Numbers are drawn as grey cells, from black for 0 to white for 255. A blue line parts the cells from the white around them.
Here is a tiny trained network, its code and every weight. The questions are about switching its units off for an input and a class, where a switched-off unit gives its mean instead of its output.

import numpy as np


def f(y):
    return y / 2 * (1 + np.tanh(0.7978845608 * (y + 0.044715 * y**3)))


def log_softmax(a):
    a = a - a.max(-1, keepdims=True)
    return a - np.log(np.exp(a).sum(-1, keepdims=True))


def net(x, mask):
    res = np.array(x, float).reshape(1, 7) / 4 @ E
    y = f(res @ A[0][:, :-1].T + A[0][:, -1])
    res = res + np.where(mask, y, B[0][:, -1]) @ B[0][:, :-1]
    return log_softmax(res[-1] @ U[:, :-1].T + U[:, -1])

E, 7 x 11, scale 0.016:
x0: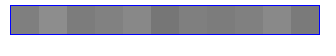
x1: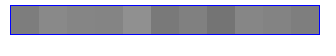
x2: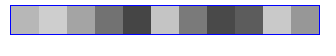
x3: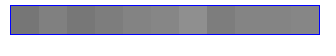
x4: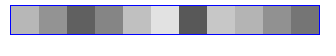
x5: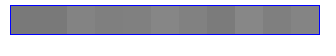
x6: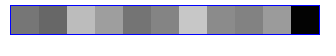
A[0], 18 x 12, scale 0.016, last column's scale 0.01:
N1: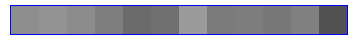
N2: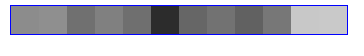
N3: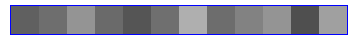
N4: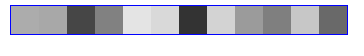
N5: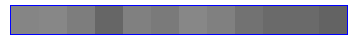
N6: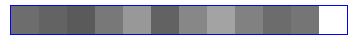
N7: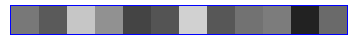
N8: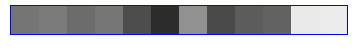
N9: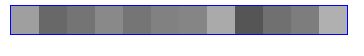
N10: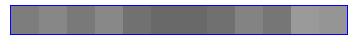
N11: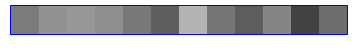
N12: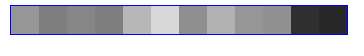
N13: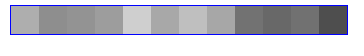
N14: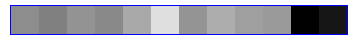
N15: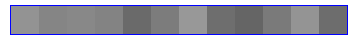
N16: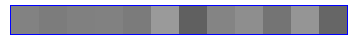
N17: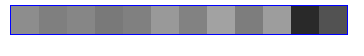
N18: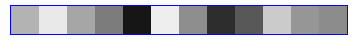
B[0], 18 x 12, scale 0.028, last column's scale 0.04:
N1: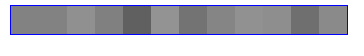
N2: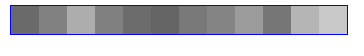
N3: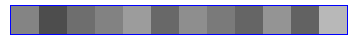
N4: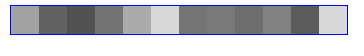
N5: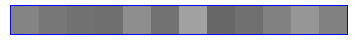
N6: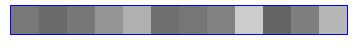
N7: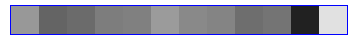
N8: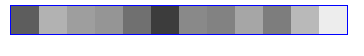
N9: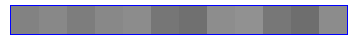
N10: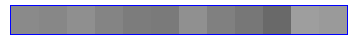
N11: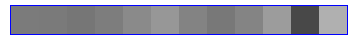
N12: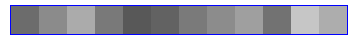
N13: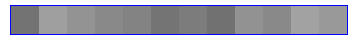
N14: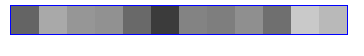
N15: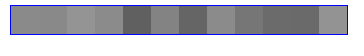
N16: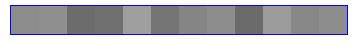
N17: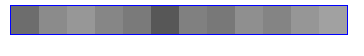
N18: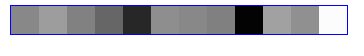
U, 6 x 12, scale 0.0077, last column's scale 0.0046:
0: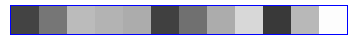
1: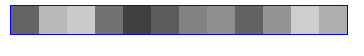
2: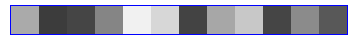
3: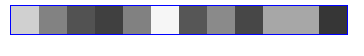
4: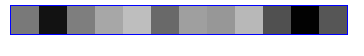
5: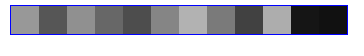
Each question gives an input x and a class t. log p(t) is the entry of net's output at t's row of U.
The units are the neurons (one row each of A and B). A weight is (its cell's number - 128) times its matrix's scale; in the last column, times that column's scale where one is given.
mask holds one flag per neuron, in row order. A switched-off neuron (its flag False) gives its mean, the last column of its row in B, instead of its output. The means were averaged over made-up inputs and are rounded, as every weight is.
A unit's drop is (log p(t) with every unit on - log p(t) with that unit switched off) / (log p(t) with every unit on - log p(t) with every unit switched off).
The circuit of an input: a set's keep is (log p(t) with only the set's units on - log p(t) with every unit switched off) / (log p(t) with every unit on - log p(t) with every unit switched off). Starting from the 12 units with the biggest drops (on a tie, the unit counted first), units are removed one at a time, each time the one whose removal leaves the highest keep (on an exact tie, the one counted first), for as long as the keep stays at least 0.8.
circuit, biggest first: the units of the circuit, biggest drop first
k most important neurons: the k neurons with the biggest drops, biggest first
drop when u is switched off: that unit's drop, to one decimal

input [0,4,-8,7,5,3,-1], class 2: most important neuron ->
N4
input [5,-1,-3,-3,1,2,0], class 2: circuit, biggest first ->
N8, N18
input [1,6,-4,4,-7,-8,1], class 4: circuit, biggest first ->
N7, N18
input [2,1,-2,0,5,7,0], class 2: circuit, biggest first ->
N4, N18
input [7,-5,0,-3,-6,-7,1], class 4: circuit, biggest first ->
N18, N7
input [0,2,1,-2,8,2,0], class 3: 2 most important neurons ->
N4, N8
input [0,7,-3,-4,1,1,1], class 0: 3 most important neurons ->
N18, N4, N7
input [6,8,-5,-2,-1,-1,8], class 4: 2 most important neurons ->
N7, N18
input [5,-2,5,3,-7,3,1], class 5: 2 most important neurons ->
N7, N14
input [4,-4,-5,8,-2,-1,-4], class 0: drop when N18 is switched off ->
0.1
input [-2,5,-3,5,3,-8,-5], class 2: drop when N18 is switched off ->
0.3
